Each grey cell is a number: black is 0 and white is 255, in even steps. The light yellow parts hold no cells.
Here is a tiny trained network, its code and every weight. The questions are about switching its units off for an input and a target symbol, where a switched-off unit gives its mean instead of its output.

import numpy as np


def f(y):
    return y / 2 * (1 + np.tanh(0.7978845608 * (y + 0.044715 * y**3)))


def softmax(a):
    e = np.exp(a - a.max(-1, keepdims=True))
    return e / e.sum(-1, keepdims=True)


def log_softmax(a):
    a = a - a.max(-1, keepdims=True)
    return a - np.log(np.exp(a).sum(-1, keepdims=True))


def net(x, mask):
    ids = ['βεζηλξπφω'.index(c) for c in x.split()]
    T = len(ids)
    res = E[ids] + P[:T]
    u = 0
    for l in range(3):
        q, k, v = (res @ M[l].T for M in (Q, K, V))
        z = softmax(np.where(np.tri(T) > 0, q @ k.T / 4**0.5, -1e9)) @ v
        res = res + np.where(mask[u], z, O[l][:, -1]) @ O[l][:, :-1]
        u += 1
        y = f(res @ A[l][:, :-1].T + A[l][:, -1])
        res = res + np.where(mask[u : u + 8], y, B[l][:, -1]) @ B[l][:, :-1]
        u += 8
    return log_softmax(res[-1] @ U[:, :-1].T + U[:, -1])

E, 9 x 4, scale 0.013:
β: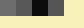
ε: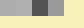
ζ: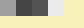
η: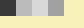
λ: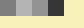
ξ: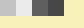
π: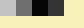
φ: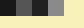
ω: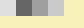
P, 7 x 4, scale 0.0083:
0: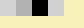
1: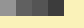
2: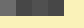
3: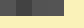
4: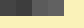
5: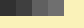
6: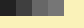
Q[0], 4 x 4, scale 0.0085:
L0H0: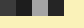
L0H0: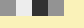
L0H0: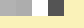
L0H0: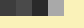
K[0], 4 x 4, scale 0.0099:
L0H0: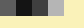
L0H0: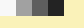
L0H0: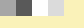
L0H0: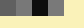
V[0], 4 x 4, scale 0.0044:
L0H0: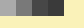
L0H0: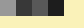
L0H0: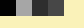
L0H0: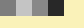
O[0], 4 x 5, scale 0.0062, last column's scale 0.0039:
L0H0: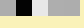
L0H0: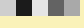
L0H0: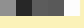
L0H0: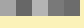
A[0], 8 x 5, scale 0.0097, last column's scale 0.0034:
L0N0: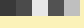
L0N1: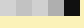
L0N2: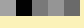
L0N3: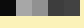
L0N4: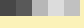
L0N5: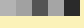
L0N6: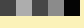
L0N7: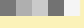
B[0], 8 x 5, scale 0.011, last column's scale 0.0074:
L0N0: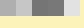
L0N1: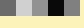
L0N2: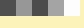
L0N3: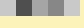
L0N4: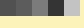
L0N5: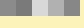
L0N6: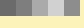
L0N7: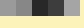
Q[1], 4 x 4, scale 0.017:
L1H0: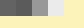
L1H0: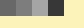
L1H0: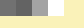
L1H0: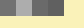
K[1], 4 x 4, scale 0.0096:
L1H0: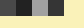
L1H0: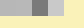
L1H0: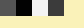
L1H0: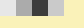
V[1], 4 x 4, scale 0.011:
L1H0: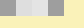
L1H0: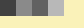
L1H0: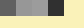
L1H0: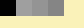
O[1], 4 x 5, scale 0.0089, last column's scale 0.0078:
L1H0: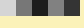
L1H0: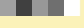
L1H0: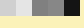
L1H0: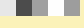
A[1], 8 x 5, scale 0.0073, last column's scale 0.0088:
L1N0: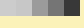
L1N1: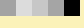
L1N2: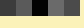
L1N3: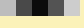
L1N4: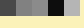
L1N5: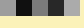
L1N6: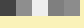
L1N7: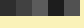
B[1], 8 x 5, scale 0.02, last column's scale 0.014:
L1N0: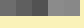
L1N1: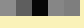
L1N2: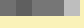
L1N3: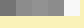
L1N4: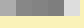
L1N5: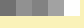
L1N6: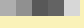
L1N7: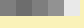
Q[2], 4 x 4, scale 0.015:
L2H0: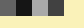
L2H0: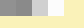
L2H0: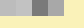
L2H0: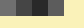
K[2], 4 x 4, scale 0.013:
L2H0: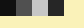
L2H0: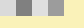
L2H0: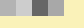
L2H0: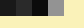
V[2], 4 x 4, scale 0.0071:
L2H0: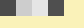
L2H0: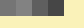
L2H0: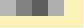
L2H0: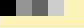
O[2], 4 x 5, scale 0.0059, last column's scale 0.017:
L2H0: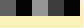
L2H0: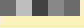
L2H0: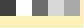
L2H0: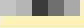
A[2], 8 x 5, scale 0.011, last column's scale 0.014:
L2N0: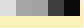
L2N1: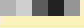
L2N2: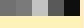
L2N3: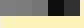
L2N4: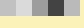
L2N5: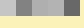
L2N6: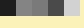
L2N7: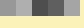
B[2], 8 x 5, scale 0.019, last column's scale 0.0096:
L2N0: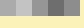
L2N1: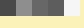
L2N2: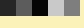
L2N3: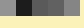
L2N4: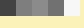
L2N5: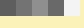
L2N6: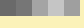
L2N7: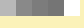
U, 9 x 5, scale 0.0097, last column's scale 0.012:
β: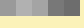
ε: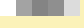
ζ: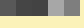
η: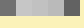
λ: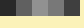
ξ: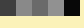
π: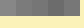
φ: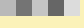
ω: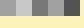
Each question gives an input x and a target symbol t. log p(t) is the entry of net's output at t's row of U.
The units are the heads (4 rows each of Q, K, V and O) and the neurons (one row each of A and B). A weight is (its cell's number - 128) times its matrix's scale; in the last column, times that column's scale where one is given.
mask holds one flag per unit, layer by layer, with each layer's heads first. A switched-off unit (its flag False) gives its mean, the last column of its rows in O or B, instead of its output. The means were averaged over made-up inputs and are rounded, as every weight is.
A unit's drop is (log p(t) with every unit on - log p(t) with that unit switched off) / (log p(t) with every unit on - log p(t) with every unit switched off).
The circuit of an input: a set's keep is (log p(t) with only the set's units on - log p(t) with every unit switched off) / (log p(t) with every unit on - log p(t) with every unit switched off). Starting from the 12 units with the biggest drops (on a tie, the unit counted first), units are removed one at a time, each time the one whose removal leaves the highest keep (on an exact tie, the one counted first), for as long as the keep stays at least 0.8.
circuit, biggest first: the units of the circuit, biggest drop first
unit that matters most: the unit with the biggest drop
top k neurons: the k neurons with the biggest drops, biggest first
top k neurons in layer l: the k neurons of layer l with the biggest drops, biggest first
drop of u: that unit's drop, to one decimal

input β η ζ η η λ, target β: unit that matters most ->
L1N6
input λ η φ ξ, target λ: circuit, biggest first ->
L1H0, L2N4
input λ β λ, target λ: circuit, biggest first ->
L1H0, L2N4
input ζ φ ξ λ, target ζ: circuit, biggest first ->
L1H0, L0H0, L0N5, L1N7
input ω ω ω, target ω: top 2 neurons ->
L0N1, L2N7
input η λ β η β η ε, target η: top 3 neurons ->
L0N7, L0N4, L0N2
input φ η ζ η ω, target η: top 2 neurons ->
L0N4, L0N2
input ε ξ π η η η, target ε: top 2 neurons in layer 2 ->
L2N4, L2N1
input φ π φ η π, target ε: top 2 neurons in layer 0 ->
L0N2, L0N4
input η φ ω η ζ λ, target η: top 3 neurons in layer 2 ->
L2N5, L2N7, L2N1
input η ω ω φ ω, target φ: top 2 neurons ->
L1N6, L0N7
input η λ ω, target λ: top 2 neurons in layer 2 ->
L2N4, L2N1
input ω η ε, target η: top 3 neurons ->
L0N1, L0N0, L1N6
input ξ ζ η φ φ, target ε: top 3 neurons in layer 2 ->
L2N4, L2N1, L2N5
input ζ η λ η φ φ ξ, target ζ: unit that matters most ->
L0H0
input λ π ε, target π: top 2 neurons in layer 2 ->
L2N1, L2N7
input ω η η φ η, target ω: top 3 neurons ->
L0N1, L0N5, L2N7
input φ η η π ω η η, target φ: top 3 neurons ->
L0N3, L1N6, L0N4
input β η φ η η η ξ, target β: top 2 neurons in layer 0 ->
L0N2, L0N6
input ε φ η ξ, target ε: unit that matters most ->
L1H0
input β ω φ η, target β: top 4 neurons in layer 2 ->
L2N0, L2N4, L2N1, L2N7
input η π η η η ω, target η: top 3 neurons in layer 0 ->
L0N2, L0N4, L0N7
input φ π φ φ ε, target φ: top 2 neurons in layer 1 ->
L1N6, L1N2
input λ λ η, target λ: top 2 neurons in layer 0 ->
L0N2, L0N0
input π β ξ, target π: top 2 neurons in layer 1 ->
L1N4, L1N6
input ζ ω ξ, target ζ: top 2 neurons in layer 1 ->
L1N6, L1N7
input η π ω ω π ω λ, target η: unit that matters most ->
L0H0
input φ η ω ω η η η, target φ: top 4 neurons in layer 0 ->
L0N3, L0N4, L0N0, L0N2
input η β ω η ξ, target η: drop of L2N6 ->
0.0
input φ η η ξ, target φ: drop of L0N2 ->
0.2
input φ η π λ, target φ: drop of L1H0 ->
0.2
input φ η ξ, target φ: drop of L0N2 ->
0.1
